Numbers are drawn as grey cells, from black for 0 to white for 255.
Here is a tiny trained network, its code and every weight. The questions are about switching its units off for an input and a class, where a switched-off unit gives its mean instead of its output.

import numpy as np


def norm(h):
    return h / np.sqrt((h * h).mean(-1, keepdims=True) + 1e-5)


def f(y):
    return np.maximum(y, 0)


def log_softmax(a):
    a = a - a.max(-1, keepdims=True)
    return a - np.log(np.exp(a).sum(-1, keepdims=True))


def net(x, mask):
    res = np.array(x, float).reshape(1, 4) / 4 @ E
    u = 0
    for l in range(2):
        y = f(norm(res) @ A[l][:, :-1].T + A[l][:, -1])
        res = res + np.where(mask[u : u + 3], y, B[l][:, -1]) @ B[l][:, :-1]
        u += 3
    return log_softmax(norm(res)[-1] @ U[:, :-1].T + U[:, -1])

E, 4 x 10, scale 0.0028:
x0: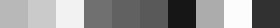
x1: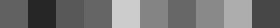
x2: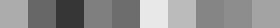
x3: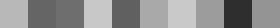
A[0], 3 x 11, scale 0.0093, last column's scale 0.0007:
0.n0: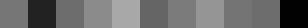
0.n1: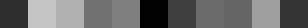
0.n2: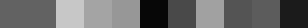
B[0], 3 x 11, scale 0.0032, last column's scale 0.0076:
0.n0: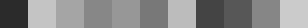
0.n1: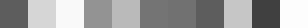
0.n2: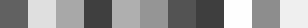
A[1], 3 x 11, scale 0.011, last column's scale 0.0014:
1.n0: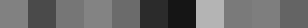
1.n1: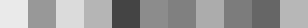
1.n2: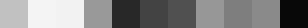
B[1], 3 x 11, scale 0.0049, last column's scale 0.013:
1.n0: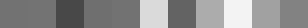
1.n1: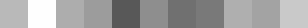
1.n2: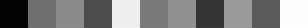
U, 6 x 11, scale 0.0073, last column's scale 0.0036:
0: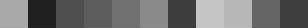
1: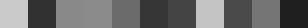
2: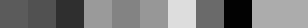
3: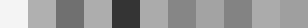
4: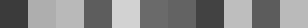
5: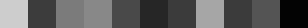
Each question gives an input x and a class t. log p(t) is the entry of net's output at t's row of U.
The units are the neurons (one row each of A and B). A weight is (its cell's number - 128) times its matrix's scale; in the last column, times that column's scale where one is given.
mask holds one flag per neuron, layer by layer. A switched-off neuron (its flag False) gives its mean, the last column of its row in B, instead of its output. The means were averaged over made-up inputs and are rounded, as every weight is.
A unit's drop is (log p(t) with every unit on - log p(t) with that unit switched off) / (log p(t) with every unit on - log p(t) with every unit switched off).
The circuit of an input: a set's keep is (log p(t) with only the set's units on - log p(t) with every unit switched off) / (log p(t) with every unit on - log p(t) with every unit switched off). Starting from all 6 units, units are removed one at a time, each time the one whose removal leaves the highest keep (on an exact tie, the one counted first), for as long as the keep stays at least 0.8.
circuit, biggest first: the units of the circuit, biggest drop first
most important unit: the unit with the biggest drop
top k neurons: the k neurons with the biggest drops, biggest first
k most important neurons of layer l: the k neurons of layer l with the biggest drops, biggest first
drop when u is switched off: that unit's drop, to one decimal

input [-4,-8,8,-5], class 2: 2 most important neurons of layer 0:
0.n2, 0.n1
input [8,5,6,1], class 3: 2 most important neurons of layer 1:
1.n1, 1.n2
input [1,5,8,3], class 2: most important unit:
1.n1
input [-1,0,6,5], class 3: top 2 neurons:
1.n2, 0.n0
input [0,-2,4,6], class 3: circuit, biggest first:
1.n2, 0.n1
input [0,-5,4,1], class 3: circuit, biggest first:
0.n2, 1.n1, 0.n0
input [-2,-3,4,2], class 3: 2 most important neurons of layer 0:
0.n0, 0.n2
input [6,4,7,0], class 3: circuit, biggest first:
1.n2, 0.n1, 0.n2
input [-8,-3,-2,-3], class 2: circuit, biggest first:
1.n2, 0.n2, 1.n1
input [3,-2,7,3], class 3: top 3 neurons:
0.n1, 0.n2, 1.n2
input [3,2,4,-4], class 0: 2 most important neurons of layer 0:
0.n1, 0.n2
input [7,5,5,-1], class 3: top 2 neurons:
0.n1, 0.n2
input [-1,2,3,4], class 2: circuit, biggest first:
1.n1, 1.n2, 0.n1
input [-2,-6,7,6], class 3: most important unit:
1.n2
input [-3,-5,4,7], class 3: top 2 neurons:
1.n2, 0.n0
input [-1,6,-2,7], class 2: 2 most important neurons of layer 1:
1.n2, 1.n1
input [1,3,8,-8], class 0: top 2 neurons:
1.n2, 0.n1
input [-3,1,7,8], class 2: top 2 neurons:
1.n1, 0.n1
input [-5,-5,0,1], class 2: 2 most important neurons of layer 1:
1.n1, 1.n2
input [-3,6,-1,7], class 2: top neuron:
1.n2
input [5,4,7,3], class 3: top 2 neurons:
1.n2, 0.n1
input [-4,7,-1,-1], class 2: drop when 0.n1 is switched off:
0.3
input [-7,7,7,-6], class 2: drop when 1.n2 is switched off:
0.2
